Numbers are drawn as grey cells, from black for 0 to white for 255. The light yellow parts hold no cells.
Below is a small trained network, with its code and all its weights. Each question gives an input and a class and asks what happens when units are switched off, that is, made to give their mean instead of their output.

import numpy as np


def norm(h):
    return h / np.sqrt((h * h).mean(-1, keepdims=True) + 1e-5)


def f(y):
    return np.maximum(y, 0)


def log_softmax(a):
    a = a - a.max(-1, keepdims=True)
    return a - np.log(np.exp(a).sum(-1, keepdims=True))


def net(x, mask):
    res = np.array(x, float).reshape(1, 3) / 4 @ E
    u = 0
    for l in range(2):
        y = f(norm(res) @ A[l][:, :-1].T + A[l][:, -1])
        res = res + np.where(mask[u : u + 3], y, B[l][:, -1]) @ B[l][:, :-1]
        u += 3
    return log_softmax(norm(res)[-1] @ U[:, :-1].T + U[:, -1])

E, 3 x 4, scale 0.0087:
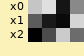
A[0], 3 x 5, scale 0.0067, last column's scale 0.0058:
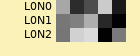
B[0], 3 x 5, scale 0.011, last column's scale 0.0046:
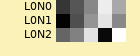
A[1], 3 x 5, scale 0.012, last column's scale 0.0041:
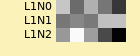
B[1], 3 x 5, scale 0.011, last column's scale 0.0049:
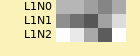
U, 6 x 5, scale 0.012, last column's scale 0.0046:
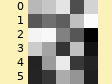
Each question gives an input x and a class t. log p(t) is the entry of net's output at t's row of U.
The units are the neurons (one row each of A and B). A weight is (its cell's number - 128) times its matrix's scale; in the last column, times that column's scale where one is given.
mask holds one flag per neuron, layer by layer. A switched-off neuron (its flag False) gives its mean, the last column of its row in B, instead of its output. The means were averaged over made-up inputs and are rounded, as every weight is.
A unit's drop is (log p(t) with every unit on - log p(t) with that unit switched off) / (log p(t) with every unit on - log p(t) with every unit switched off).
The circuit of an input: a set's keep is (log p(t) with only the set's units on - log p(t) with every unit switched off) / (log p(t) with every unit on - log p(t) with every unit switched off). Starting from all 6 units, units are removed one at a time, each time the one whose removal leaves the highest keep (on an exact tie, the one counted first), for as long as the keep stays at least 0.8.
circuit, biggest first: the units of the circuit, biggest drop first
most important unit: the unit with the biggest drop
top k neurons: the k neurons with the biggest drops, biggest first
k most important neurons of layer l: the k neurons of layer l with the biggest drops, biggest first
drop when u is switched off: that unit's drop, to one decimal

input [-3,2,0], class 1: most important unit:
L0N2
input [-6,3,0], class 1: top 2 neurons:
L0N2, L1N2
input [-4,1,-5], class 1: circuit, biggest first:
L0N0, L1N2
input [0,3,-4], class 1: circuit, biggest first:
L1N2, L0N0
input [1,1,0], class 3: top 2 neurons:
L0N2, L1N1
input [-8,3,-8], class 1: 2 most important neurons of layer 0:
L0N0, L0N2
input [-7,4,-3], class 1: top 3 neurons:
L0N2, L1N1, L0N0
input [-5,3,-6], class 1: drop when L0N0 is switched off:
0.1
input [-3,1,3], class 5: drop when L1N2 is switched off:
0.6
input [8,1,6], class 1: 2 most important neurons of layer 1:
L1N2, L1N0
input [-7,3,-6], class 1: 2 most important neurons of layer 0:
L0N2, L0N0
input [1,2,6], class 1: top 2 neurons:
L0N2, L1N2
